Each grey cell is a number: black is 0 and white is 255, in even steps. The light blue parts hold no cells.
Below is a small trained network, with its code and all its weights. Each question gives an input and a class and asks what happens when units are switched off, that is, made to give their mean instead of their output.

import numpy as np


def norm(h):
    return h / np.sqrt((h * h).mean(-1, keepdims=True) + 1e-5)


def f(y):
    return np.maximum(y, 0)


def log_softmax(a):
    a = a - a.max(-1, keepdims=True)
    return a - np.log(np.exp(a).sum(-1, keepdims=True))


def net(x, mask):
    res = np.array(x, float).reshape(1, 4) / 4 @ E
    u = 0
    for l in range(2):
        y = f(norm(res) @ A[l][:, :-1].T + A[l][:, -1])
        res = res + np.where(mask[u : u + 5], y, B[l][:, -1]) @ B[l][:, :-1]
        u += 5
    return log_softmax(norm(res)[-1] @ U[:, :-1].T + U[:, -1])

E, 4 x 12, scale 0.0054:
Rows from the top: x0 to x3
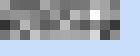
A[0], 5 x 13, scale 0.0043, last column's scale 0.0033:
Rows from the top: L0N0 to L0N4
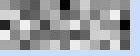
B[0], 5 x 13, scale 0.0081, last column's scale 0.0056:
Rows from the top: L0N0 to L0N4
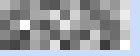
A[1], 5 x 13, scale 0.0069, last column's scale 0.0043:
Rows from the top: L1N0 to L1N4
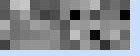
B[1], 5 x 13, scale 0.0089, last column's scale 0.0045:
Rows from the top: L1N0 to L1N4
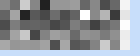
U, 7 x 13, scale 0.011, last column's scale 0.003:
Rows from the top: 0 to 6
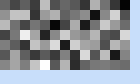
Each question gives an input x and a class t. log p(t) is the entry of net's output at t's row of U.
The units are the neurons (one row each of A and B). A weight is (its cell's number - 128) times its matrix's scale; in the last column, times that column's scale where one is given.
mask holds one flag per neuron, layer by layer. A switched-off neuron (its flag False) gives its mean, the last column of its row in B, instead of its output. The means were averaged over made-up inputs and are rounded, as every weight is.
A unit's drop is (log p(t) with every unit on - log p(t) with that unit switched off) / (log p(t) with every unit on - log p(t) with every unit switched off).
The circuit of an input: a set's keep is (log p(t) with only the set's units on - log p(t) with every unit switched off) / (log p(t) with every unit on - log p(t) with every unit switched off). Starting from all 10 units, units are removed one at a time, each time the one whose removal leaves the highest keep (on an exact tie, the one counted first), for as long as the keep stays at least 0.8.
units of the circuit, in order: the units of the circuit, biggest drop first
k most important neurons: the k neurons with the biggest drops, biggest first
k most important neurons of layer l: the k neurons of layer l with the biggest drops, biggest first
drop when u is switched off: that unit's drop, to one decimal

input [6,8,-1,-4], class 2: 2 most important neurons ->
[L0N0; L1N2]
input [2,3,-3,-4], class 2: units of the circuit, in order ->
[L0N0]
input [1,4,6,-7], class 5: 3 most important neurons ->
[L0N1; L1N1; L0N2]
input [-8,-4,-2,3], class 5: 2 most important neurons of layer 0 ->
[L0N1; L0N4]
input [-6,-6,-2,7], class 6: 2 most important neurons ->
[L1N4; L0N2]
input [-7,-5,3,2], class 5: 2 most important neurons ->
[L0N1; L1N1]
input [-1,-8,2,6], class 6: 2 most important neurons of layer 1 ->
[L1N4; L1N2]
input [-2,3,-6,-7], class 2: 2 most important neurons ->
[L0N3; L0N0]
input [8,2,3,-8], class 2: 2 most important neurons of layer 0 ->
[L0N4; L0N2]
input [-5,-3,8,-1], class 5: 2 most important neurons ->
[L1N1; L0N1]
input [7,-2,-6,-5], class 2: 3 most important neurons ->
[L0N3; L0N4; L0N0]
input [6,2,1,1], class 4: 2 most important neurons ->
[L1N4; L0N4]
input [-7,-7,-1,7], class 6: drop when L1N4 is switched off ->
0.1
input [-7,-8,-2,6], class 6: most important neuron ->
[L1N4]
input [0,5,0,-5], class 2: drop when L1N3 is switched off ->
0.0
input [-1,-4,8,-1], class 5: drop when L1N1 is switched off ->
0.1
